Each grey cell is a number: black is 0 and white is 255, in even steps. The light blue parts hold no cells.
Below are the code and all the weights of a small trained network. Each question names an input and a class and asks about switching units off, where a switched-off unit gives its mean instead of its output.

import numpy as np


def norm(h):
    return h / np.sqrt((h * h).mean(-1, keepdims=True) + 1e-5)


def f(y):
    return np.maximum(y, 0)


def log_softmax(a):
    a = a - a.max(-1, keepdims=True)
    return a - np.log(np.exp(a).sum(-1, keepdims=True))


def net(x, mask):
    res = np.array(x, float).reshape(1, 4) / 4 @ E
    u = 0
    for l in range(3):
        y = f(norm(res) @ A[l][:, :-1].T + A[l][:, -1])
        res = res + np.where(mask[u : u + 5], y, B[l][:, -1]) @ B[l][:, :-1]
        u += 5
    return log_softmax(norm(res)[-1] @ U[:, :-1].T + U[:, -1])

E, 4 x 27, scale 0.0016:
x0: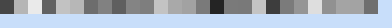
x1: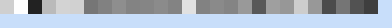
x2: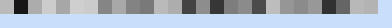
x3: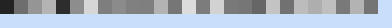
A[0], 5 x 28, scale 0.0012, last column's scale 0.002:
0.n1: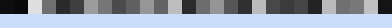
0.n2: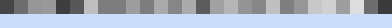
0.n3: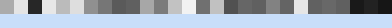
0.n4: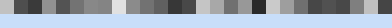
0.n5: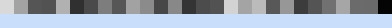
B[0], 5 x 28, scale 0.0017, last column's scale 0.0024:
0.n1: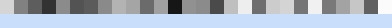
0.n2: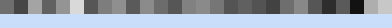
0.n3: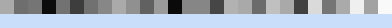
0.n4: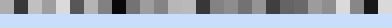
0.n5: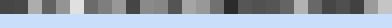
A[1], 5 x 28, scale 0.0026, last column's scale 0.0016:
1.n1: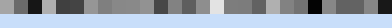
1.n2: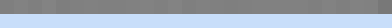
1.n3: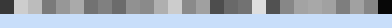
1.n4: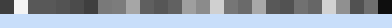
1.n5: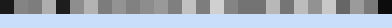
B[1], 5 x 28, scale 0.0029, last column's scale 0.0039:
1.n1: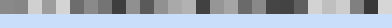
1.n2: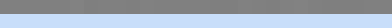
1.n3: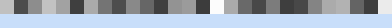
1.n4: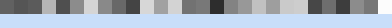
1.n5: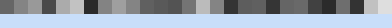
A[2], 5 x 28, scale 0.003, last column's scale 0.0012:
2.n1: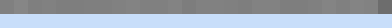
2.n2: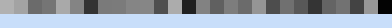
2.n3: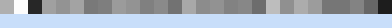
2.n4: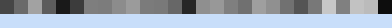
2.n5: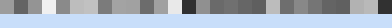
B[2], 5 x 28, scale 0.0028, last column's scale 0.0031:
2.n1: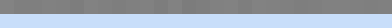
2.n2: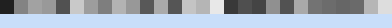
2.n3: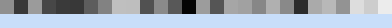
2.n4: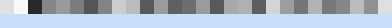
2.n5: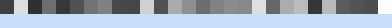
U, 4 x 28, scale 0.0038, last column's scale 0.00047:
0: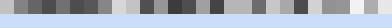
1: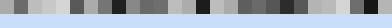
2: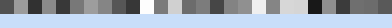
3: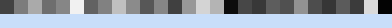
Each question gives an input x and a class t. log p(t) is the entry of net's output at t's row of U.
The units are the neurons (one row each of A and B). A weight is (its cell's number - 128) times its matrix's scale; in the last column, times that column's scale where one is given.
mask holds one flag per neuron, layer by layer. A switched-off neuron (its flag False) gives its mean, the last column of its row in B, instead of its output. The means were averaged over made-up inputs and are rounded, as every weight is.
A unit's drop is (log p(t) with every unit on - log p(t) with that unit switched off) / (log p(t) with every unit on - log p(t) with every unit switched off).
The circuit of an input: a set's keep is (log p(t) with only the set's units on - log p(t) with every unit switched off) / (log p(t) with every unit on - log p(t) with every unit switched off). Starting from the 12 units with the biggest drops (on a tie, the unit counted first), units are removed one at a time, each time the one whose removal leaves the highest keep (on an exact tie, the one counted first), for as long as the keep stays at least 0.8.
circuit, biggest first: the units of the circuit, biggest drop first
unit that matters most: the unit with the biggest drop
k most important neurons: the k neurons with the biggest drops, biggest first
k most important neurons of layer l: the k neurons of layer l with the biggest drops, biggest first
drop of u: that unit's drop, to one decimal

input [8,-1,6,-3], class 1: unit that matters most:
1.n3
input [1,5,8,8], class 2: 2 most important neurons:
[2.n5 2.n2]
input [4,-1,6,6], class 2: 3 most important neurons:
[2.n5 1.n1 2.n2]
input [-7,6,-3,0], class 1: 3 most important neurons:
[1.n1 0.n1 0.n4]
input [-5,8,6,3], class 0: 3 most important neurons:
[2.n3 1.n4 0.n3]
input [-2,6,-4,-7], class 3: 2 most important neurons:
[2.n2 0.n5]
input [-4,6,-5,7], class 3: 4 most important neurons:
[1.n5 0.n1 2.n4 0.n2]
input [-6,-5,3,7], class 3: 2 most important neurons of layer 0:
[0.n3 0.n2]
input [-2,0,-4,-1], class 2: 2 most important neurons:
[1.n4 1.n3]
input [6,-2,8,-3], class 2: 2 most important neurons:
[2.n5 1.n1]
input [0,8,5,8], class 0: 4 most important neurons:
[2.n3 0.n3 1.n4 2.n2]
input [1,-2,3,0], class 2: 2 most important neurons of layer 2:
[2.n5 2.n3]
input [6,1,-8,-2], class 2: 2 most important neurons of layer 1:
[1.n4 1.n1]
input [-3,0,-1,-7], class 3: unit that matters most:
2.n2
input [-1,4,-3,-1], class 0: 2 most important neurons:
[0.n3 2.n3]
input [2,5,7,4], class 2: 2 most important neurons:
[2.n5 0.n1]
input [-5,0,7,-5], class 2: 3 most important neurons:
[2.n5 1.n3 1.n5]
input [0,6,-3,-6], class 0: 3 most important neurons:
[2.n3 1.n5 0.n3]
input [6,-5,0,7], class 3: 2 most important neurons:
[1.n5 1.n1]
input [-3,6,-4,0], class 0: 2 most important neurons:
[0.n3 2.n3]
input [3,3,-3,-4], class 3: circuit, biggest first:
[2.n2]
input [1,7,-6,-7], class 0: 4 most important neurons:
[2.n3 1.n5 0.n3 2.n5]
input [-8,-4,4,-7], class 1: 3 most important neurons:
[1.n1 1.n5 0.n4]
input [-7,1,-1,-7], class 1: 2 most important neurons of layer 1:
[1.n1 1.n5]
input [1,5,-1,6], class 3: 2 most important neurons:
[1.n5 0.n1]
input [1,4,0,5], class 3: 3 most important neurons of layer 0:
[0.n1 0.n2 0.n4]
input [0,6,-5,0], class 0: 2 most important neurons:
[0.n3 2.n3]
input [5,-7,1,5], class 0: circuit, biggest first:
[2.n4]
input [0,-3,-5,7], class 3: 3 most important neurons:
[1.n5 2.n5 0.n2]
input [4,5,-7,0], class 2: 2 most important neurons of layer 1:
[1.n4 1.n1]
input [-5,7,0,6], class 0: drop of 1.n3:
0.1
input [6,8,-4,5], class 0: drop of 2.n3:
0.8
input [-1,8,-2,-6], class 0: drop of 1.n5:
0.2
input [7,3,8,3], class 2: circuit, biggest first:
[2.n5]
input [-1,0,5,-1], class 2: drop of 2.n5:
0.2
